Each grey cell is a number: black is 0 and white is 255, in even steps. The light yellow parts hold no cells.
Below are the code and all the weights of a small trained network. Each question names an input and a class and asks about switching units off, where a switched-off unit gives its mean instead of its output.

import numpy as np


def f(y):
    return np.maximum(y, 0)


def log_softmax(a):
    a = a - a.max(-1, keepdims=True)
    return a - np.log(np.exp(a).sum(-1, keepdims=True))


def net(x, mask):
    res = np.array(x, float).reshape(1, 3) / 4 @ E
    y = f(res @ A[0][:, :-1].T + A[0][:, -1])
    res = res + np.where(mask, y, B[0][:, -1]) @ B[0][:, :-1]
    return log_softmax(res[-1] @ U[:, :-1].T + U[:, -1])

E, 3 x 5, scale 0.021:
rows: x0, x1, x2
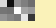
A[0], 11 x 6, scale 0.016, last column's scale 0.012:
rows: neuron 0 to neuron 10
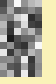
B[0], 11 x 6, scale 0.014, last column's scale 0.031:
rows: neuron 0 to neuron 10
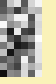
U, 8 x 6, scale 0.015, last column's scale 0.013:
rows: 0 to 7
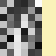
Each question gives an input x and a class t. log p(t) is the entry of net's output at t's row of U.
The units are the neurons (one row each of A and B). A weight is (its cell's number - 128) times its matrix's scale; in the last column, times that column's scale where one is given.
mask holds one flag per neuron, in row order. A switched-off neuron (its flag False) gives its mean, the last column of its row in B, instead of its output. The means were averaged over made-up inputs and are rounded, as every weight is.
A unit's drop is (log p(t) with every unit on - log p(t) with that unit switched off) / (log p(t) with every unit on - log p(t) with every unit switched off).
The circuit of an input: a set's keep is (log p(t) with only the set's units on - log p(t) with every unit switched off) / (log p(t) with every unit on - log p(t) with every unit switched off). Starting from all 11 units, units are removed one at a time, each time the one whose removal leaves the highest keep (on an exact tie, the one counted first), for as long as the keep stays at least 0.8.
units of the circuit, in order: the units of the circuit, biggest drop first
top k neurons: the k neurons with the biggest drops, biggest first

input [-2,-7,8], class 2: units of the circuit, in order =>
[neuron 10]
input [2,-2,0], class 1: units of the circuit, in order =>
[neuron 2; neuron 10]
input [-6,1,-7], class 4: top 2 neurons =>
[neuron 0; neuron 5]
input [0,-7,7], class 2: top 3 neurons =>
[neuron 10; neuron 8; neuron 7]
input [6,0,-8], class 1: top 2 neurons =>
[neuron 5; neuron 2]
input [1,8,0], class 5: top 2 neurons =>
[neuron 4; neuron 10]
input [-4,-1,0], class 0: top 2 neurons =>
[neuron 8; neuron 2]
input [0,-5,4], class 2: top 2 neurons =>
[neuron 10; neuron 7]
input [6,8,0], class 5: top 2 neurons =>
[neuron 4; neuron 7]
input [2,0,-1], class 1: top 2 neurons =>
[neuron 2; neuron 0]
